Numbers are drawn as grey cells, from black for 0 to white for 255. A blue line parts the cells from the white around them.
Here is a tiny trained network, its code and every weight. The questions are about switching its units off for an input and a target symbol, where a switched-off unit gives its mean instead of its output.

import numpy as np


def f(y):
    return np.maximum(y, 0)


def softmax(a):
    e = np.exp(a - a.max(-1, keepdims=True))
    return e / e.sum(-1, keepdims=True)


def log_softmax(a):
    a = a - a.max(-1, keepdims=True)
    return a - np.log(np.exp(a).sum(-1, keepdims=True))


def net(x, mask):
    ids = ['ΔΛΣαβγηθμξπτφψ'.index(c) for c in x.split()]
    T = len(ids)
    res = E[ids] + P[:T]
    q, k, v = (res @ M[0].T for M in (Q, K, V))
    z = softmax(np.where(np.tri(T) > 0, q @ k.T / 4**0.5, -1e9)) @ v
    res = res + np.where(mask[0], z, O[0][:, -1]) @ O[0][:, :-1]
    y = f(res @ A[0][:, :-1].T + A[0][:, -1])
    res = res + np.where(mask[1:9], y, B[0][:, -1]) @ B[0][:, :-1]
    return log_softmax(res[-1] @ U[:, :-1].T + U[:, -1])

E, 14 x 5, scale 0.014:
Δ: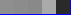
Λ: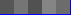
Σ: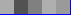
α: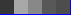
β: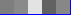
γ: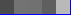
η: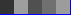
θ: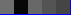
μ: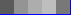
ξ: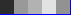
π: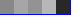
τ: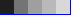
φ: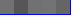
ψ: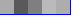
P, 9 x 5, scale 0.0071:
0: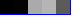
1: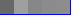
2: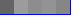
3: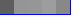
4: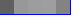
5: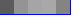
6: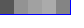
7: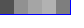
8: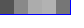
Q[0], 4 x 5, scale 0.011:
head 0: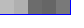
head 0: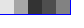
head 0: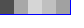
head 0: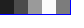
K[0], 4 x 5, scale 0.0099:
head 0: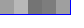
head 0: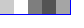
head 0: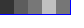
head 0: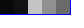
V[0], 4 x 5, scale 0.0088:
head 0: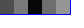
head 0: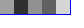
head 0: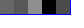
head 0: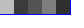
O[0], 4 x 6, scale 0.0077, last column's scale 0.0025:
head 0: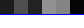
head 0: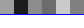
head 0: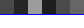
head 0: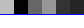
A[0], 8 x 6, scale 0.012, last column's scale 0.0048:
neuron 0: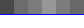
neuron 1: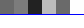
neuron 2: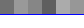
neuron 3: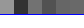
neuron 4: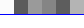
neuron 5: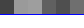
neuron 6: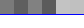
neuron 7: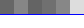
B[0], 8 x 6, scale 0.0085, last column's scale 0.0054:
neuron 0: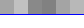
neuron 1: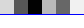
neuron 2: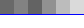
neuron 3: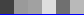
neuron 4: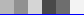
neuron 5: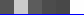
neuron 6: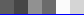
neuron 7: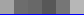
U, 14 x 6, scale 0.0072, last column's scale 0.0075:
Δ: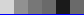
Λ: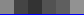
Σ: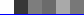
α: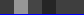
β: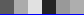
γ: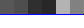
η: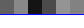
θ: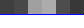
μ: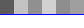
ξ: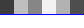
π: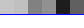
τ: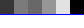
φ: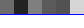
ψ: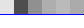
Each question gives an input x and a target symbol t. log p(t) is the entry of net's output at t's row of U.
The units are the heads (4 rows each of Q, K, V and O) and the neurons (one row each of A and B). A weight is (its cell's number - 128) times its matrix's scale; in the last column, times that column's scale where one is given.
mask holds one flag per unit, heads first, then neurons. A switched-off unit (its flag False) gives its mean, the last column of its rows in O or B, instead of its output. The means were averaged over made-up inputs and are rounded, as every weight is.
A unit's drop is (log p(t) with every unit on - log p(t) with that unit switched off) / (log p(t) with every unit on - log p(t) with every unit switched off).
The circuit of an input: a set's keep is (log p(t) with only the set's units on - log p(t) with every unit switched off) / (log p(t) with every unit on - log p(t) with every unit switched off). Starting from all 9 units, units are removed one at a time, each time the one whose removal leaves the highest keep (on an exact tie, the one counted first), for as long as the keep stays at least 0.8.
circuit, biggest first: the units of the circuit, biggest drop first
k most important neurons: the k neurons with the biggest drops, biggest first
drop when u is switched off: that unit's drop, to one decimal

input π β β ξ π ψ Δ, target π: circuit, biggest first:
(head 0; neuron 6)
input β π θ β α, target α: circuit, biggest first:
(neuron 5; head 0)
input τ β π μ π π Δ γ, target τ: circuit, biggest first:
(head 0; neuron 6; neuron 2)
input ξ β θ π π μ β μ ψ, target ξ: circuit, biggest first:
(head 0)
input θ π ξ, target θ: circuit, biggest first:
(head 0; neuron 3)
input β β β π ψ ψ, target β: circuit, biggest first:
(head 0; neuron 1)
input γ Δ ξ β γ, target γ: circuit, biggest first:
(head 0; neuron 6; neuron 7)
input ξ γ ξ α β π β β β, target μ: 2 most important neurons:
(neuron 4; neuron 6)
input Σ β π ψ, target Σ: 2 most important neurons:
(neuron 4; neuron 3)
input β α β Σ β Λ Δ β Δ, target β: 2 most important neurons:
(neuron 1; neuron 4)
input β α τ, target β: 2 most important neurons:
(neuron 1; neuron 3)
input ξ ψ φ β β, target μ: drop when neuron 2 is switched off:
0.1
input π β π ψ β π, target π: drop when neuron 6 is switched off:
0.1
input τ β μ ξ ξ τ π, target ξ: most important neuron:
(neuron 4)
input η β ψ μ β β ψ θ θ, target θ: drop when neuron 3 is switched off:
1.3
